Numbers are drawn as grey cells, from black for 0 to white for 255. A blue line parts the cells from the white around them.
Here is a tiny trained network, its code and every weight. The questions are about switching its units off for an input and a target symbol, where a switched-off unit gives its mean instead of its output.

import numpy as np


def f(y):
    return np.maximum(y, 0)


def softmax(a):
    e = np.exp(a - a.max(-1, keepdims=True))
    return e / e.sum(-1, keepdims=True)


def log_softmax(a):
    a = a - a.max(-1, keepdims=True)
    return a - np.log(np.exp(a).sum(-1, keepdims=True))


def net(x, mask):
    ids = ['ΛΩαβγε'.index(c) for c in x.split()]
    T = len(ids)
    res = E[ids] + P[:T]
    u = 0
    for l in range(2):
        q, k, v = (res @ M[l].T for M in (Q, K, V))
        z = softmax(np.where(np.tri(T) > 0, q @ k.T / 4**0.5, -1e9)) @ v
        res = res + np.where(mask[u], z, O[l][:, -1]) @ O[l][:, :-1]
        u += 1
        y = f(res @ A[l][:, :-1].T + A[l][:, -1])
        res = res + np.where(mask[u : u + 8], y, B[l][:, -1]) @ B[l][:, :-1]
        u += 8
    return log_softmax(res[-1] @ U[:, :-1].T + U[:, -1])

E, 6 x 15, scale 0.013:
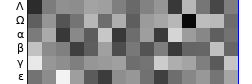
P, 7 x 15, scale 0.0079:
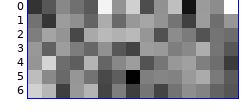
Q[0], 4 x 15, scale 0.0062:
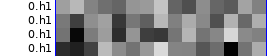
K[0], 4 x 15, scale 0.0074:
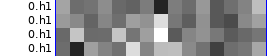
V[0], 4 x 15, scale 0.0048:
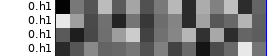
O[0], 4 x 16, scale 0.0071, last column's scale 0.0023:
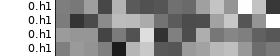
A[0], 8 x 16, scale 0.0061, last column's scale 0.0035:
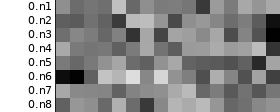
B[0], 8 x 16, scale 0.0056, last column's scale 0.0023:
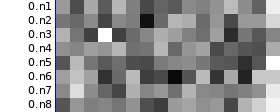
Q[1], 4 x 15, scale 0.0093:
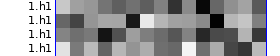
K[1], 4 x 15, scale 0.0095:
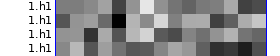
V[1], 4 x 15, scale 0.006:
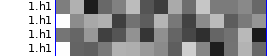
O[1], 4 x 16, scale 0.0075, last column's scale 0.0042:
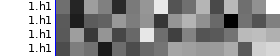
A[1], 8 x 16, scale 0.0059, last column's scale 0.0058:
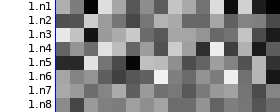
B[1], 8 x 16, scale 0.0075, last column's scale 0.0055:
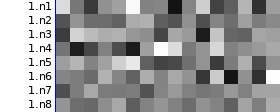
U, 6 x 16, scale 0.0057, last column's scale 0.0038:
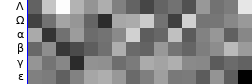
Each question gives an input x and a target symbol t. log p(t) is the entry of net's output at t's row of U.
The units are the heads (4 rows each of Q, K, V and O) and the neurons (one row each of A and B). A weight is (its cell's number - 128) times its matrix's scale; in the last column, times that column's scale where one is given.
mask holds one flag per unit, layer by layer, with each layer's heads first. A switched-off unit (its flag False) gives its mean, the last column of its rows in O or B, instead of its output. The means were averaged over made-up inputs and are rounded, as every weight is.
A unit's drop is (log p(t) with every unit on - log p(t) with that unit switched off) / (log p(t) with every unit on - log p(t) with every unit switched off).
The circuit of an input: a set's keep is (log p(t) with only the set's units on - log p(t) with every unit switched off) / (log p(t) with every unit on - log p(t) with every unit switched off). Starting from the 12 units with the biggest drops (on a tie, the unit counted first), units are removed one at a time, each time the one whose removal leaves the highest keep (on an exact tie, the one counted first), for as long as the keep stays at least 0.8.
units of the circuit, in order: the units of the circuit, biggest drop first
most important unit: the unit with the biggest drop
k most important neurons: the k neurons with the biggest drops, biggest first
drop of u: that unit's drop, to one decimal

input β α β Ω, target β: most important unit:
1.h1
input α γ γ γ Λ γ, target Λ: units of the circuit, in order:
1.h1, 1.n3
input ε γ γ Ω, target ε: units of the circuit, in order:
1.n1, 1.h1
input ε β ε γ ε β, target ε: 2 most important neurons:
1.n1, 1.n3
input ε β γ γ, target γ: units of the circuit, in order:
1.h1, 0.h1
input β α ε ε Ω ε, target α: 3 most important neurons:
1.n1, 1.n4, 1.n6
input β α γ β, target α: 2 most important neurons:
0.n2, 1.n8
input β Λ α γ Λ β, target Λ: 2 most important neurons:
0.n2, 1.n3
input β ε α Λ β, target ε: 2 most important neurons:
1.n1, 0.n2
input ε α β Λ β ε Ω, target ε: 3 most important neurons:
1.n1, 1.n3, 1.n4
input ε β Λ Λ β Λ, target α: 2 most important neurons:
0.n3, 1.n1
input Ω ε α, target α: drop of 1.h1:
1.2
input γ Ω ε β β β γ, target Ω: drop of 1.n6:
0.8
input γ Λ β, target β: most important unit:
0.h1
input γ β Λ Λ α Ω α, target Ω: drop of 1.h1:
0.9
